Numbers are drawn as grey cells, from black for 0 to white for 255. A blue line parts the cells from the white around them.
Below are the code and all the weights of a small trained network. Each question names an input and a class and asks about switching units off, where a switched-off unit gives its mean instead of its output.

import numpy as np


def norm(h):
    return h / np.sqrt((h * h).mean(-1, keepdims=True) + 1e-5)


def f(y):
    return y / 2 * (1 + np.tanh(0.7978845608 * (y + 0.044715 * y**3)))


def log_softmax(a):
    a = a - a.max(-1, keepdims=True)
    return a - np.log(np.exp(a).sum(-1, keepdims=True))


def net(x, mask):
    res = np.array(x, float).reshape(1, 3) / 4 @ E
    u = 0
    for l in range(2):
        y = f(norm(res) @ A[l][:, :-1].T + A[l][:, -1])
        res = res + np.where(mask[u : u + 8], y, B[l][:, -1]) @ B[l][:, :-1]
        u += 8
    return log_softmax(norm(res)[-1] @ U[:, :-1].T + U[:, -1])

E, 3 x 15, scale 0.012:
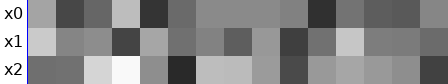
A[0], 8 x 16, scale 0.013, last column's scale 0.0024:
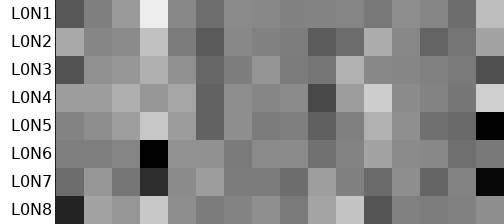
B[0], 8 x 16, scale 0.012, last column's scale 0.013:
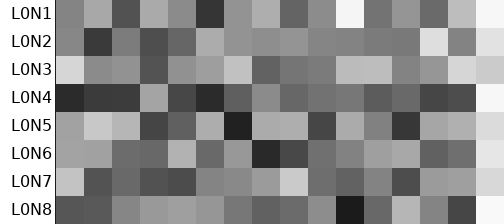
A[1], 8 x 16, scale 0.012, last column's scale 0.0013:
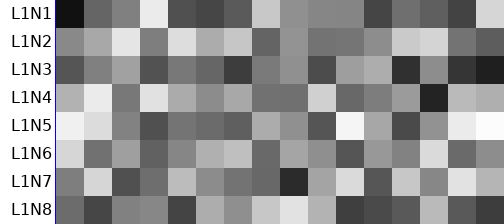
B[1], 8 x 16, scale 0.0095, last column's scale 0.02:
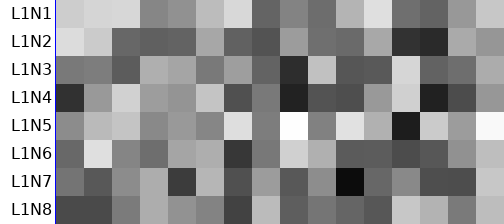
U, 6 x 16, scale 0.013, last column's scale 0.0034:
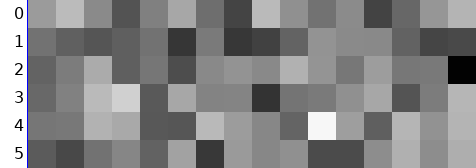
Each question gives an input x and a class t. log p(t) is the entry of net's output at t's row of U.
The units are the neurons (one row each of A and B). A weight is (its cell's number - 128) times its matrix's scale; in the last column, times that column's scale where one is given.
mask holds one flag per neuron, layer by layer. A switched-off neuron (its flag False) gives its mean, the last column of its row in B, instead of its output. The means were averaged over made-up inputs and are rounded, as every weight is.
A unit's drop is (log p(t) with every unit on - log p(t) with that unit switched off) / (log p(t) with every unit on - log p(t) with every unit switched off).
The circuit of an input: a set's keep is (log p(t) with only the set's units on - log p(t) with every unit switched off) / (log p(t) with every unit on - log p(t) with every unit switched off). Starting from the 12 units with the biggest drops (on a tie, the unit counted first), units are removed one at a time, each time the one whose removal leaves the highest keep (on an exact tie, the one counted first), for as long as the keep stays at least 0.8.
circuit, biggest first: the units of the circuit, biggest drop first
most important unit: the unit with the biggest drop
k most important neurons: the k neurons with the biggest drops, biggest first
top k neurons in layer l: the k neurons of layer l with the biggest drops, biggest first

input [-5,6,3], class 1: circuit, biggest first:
[L0N4]
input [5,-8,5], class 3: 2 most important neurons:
[L0N8; L0N7]
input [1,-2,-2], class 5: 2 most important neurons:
[L0N1; L0N3]
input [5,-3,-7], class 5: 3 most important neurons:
[L0N3; L0N1; L0N6]
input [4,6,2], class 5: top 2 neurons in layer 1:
[L1N5; L1N8]
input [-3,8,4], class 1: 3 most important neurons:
[L0N4; L0N1; L1N3]
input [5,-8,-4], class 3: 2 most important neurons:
[L0N2; L1N1]
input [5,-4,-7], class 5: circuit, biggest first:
[L0N6; L1N8]
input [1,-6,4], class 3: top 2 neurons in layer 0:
[L0N8; L0N1]
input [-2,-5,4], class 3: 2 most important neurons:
[L0N8; L0N1]
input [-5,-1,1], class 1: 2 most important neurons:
[L0N4; L0N8]
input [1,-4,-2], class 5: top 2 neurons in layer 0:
[L0N1; L0N4]
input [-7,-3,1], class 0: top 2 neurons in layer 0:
[L0N1; L0N3]
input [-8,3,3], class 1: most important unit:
L0N4
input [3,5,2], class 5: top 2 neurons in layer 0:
[L0N2; L0N1]
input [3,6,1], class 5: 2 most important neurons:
[L0N1; L0N2]
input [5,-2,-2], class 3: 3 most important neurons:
[L0N5; L0N7; L0N2]
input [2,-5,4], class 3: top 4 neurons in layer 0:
[L0N8; L0N1; L0N7; L0N4]
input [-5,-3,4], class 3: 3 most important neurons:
[L0N8; L1N7; L0N7]
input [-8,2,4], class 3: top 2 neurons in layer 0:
[L0N4; L0N7]
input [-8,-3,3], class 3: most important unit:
L0N8
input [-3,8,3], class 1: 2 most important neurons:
[L0N4; L0N1]
